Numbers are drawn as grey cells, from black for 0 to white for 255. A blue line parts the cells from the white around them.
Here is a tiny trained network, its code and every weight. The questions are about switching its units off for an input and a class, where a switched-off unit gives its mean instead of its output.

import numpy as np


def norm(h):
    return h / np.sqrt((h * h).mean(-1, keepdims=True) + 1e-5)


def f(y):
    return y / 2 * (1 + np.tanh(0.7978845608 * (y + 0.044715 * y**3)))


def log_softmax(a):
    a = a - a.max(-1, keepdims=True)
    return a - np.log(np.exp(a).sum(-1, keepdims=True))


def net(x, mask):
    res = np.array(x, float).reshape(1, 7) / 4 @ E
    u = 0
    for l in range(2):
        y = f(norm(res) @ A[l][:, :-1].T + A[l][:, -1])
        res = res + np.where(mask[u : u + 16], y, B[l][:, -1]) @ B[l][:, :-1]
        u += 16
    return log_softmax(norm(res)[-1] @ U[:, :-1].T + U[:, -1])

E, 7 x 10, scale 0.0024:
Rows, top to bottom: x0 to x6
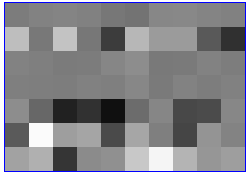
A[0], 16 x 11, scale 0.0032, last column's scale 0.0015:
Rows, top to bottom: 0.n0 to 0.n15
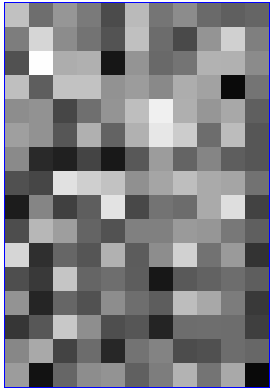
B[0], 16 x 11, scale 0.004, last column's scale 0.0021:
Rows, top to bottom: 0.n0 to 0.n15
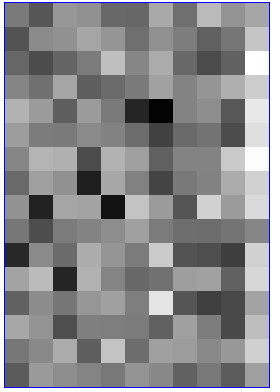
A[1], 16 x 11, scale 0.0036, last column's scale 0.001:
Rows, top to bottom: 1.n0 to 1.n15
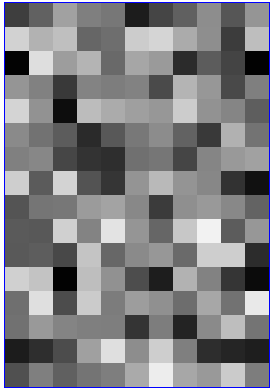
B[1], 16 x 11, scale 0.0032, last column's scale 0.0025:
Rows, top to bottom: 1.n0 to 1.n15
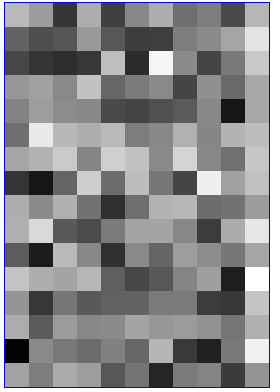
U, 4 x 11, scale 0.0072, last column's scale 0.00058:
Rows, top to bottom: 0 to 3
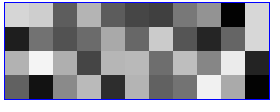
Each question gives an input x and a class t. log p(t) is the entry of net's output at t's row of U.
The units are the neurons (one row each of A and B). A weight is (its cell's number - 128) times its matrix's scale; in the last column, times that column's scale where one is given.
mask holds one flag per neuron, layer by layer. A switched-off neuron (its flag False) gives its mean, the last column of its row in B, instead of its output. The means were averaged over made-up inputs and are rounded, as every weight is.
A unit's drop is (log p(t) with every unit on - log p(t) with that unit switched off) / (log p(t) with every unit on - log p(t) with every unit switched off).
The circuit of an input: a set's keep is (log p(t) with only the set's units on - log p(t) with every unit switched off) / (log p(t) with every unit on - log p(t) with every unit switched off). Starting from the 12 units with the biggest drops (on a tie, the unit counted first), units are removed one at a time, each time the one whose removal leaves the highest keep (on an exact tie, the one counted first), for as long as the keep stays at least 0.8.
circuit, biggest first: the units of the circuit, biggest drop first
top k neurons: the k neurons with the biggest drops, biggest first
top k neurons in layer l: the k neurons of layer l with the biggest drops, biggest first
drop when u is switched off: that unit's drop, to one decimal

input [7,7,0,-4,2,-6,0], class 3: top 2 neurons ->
[1.n7; 0.n2]
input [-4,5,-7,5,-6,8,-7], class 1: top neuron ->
[0.n4]
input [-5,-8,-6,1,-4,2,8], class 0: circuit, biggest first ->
[0.n4; 1.n4]
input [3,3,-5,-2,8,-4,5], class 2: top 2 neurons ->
[0.n6; 0.n11]
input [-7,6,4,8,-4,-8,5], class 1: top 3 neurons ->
[0.n10; 0.n8; 1.n14]
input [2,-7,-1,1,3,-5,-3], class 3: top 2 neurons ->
[0.n8; 0.n2]
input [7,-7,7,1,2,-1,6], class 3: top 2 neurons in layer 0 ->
[0.n8; 0.n11]
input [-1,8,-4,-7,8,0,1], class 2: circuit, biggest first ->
[0.n6; 1.n5]
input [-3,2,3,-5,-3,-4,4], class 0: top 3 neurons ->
[0.n4; 0.n2; 0.n5]
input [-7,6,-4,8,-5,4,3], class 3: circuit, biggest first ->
[1.n7; 1.n1; 0.n3]
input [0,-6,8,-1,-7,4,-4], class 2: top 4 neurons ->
[1.n9; 0.n7; 0.n10; 1.n7]
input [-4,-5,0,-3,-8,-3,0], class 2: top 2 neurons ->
[1.n9; 0.n7]
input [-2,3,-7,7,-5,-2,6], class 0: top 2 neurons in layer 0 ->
[0.n4; 0.n6]
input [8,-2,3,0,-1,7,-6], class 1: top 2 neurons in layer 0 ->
[0.n2; 0.n4]
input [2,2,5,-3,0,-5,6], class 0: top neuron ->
[0.n4]
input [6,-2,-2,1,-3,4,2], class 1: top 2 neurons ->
[0.n2; 0.n6]
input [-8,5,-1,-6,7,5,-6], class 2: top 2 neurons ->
[0.n4; 0.n6]
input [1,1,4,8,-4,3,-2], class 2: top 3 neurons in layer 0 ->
[0.n10; 0.n7; 0.n12]
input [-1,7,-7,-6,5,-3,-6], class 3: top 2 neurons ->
[1.n7; 0.n4]
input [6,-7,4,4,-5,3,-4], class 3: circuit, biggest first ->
[0.n8]
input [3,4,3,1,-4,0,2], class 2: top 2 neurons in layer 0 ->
[0.n7; 0.n8]
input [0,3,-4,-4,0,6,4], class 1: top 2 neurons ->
[0.n2; 0.n11]
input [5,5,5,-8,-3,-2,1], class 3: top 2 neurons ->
[1.n7; 0.n6]
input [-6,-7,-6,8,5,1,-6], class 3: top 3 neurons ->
[0.n8; 0.n4; 1.n10]
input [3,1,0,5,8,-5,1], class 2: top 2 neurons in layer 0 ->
[0.n6; 0.n2]
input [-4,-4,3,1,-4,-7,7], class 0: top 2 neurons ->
[0.n4; 0.n2]
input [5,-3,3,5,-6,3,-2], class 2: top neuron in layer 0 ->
[0.n10]
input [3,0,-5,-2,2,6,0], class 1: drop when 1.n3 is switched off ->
0.0
